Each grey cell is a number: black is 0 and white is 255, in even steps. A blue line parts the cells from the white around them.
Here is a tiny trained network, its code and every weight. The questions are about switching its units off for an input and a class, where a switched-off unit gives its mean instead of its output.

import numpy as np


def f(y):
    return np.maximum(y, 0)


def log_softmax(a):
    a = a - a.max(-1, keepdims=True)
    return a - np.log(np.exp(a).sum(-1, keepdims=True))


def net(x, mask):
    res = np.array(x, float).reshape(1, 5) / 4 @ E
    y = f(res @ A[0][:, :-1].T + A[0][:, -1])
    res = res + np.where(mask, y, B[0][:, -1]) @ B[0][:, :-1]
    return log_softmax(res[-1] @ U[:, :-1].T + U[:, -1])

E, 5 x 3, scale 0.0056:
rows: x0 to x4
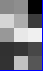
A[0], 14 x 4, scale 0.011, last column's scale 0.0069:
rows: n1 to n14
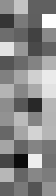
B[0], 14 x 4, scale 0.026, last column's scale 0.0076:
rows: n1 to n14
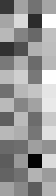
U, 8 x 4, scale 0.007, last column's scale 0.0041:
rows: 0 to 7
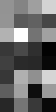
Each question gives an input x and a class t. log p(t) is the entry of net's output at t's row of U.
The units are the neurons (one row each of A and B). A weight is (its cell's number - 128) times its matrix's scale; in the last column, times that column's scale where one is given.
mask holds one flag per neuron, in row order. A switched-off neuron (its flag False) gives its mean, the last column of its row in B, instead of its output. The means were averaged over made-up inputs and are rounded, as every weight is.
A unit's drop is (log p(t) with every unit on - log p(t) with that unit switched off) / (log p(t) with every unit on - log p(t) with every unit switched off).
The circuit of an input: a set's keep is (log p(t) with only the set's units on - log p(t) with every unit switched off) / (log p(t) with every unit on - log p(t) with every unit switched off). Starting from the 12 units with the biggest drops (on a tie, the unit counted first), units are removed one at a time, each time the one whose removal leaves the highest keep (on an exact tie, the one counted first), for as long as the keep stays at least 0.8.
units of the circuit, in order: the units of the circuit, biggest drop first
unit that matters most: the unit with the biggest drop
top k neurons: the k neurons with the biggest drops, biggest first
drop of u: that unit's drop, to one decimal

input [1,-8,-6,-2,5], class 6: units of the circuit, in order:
n6; n7
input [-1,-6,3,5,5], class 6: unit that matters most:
n12
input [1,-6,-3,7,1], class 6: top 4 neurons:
n12; n6; n7; n10
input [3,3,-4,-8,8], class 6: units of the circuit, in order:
n6; n10
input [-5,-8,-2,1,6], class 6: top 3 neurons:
n12; n7; n8
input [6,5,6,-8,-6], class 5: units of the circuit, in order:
n4; n2
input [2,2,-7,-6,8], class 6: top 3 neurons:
n6; n7; n10
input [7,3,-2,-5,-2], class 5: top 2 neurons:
n4; n6
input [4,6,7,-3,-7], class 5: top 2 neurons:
n4; n2
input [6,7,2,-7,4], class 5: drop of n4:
0.2
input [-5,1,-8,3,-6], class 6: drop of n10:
0.1
